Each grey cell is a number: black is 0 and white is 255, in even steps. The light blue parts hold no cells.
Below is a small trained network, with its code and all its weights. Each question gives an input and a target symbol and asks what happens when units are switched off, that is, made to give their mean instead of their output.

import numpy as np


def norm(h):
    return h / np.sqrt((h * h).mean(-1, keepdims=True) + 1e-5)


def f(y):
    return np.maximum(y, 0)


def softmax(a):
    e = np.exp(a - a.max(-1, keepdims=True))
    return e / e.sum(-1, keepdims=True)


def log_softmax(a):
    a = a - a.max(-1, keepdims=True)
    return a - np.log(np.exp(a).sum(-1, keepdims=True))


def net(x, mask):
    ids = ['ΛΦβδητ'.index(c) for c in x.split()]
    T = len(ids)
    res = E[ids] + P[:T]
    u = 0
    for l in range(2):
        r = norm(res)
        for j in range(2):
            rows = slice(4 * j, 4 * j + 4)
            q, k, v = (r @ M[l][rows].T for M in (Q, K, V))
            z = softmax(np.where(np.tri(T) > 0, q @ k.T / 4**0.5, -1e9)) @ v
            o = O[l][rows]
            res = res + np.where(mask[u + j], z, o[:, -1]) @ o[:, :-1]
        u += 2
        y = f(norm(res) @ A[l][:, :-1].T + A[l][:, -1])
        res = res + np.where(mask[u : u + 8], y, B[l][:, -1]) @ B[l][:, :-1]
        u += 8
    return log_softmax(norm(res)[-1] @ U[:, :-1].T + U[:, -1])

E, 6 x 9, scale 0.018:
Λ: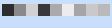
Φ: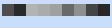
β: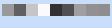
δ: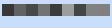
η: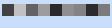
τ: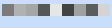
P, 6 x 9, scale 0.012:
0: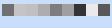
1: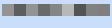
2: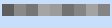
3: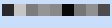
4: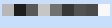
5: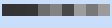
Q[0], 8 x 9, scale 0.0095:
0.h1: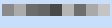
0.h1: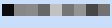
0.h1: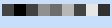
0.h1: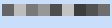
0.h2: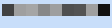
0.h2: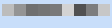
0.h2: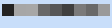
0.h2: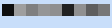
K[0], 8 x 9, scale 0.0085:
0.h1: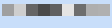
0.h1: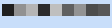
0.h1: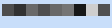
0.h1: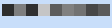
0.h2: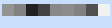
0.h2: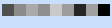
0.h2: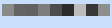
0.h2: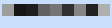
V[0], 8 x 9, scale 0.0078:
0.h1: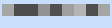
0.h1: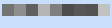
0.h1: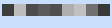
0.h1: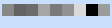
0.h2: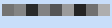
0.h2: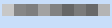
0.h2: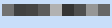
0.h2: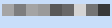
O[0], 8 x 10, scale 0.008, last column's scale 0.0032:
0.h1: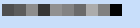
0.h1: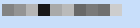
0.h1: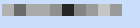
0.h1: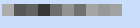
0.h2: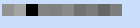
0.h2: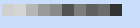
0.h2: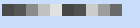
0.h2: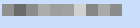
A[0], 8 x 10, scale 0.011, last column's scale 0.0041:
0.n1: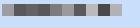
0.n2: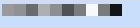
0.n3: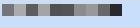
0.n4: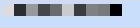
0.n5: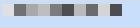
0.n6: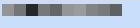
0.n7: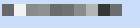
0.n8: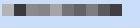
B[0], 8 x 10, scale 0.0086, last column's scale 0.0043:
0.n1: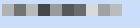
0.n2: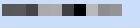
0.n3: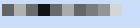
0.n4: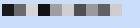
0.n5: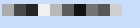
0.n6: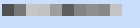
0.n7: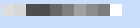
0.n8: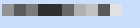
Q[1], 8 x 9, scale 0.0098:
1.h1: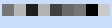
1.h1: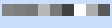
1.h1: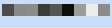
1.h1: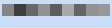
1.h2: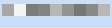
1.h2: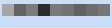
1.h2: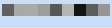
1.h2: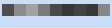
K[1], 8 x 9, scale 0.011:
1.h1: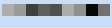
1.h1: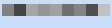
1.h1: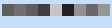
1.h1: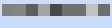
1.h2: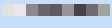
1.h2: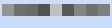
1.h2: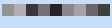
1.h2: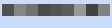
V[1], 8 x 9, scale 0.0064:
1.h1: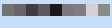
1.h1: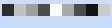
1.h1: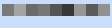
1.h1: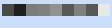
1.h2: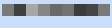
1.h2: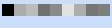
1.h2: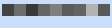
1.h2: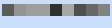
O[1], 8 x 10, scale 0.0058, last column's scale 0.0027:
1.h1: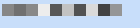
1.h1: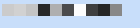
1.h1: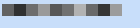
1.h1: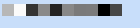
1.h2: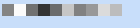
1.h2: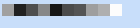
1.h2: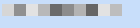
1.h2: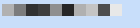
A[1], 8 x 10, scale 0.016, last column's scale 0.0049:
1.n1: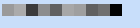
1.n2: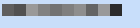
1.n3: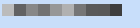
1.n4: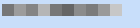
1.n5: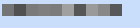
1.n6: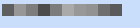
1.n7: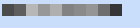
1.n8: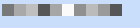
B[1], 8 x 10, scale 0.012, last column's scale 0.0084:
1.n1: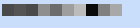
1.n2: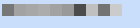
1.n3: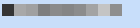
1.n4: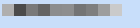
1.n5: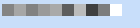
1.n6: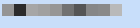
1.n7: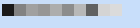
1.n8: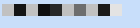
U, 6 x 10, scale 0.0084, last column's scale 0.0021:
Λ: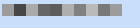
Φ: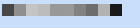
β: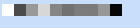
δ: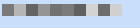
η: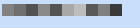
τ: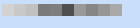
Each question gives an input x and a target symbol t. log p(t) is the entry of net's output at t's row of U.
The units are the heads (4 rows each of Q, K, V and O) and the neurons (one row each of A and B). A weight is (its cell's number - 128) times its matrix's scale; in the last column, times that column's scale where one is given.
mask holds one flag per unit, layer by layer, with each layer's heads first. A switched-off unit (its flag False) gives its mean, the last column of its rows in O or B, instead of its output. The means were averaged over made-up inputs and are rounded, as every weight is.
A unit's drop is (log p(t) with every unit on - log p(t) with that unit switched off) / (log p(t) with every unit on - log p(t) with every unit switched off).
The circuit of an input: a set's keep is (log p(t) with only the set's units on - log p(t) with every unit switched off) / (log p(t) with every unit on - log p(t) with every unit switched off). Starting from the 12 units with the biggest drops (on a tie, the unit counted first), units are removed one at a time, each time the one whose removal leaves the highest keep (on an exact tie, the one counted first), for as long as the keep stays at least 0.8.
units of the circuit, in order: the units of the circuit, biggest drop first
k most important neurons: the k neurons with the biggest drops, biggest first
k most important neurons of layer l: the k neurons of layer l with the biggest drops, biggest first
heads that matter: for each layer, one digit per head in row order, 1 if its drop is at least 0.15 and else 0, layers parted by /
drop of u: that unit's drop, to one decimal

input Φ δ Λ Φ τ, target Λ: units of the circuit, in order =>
(0.h1, 1.n8)
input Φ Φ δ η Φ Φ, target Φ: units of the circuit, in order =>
(1.h2, 1.n8)
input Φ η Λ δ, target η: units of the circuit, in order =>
(0.h2, 1.n1)
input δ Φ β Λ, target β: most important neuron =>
(0.n5)
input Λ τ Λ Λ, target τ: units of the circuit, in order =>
(1.h1, 0.n7)
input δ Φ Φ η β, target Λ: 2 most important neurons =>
(0.n4, 1.n8)
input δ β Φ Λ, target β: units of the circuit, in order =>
(0.h1, 0.h2, 0.n5, 1.n4)
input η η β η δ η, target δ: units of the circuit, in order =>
(0.h2, 1.n5)
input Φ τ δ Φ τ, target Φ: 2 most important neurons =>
(0.n7, 1.n8)
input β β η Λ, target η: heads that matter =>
11 / 00
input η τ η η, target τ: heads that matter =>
10 / 10
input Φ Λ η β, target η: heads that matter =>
01 / 00
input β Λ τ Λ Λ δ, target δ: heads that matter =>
01 / 10
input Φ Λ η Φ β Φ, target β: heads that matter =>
01 / 00
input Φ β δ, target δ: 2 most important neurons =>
(1.n8, 1.n7)
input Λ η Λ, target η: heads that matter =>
11 / 01
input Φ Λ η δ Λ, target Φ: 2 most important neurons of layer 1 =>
(1.n8, 1.n7)
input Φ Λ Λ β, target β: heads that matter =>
01 / 00
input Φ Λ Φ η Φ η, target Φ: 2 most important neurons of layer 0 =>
(0.n7, 0.n8)
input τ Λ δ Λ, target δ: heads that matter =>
11 / 00
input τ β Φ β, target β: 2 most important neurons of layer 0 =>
(0.n5, 0.n8)
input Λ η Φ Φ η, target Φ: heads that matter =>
11 / 00
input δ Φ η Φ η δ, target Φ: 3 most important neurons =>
(0.n7, 0.n6, 1.n8)
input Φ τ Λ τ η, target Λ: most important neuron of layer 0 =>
(0.n4)
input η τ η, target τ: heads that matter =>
11 / 10
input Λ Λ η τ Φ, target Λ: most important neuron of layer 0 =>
(0.n8)
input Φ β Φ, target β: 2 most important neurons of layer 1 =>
(1.n7, 1.n8)
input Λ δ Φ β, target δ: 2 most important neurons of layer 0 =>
(0.n2, 0.n3)
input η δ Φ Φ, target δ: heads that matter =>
01 / 00
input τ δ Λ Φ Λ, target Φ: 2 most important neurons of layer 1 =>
(1.n7, 1.n8)
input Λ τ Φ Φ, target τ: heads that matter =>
00 / 00
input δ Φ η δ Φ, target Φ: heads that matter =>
11 / 01
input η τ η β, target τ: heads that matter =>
10 / 10
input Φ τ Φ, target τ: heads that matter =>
01 / 10
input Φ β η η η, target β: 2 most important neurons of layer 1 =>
(1.n7, 1.n1)
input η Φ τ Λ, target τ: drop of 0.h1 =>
0.2
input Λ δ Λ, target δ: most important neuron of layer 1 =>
(1.n8)
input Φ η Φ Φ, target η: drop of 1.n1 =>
0.1
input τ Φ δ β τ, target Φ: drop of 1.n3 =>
0.1
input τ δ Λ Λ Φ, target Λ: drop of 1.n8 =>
0.2
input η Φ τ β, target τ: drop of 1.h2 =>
-0.1
